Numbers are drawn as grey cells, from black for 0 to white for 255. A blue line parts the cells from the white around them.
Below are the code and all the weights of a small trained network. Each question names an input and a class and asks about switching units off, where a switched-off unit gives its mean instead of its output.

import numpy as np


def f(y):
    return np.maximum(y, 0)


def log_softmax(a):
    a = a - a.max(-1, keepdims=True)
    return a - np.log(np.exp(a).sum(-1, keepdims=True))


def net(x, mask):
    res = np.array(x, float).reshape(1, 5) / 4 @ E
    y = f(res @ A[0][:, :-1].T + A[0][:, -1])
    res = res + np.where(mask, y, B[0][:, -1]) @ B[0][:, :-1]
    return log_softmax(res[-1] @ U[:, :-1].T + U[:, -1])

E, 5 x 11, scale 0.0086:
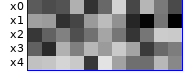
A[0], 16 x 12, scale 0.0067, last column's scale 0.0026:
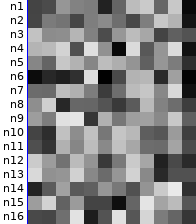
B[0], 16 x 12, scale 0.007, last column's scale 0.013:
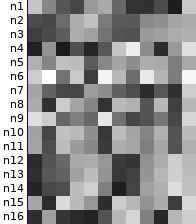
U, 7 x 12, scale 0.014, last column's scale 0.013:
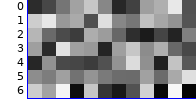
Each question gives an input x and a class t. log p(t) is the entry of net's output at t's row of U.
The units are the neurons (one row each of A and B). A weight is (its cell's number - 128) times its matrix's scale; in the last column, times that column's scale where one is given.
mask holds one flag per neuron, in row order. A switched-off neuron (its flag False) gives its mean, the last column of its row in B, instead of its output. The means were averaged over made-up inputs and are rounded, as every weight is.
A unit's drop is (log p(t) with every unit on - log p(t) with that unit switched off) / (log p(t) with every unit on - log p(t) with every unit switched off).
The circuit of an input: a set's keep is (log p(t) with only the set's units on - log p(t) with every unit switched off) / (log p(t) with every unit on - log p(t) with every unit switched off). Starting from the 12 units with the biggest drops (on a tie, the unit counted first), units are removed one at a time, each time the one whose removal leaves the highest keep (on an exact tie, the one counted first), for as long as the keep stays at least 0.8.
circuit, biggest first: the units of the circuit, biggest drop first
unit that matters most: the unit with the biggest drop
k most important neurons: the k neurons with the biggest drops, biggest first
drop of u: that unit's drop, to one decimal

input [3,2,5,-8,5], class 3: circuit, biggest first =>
[n15 n6]
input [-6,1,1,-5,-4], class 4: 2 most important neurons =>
[n4 n10]
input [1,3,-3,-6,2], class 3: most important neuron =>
[n6]
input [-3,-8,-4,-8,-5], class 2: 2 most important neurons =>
[n1 n7]
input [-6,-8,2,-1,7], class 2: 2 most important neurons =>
[n7 n9]
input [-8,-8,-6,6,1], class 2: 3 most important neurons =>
[n7 n1 n9]
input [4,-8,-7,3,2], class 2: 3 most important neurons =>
[n7 n1 n9]
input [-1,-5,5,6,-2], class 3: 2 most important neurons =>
[n10 n11]
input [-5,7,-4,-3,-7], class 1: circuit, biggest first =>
[n6 n7]
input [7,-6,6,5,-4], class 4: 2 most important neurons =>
[n16 n13]
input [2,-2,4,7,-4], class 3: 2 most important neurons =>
[n10 n11]
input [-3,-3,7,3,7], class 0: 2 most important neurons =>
[n14 n6]
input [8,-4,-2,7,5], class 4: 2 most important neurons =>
[n16 n15]
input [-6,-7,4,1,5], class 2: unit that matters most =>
n9
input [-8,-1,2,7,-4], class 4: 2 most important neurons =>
[n4 n15]
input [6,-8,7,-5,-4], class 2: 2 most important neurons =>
[n1 n7]
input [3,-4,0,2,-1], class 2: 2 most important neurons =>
[n4 n1]
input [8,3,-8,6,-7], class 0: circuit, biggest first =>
[n12 n13]
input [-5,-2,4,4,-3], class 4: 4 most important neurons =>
[n4 n15 n13 n12]
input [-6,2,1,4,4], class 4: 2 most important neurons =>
[n4 n6]
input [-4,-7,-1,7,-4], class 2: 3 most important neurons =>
[n1 n7 n15]
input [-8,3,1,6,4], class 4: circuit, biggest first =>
[n4]
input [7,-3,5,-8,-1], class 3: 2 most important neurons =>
[n15 n8]
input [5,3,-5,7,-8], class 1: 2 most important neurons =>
[n6 n15]
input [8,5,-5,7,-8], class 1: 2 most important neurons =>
[n6 n4]
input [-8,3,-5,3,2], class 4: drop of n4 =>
0.7
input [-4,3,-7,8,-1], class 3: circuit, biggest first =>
[n10]
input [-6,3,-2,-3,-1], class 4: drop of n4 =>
0.2
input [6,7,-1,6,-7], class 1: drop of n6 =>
0.6
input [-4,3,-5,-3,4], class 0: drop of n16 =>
0.1
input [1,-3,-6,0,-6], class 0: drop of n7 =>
0.0
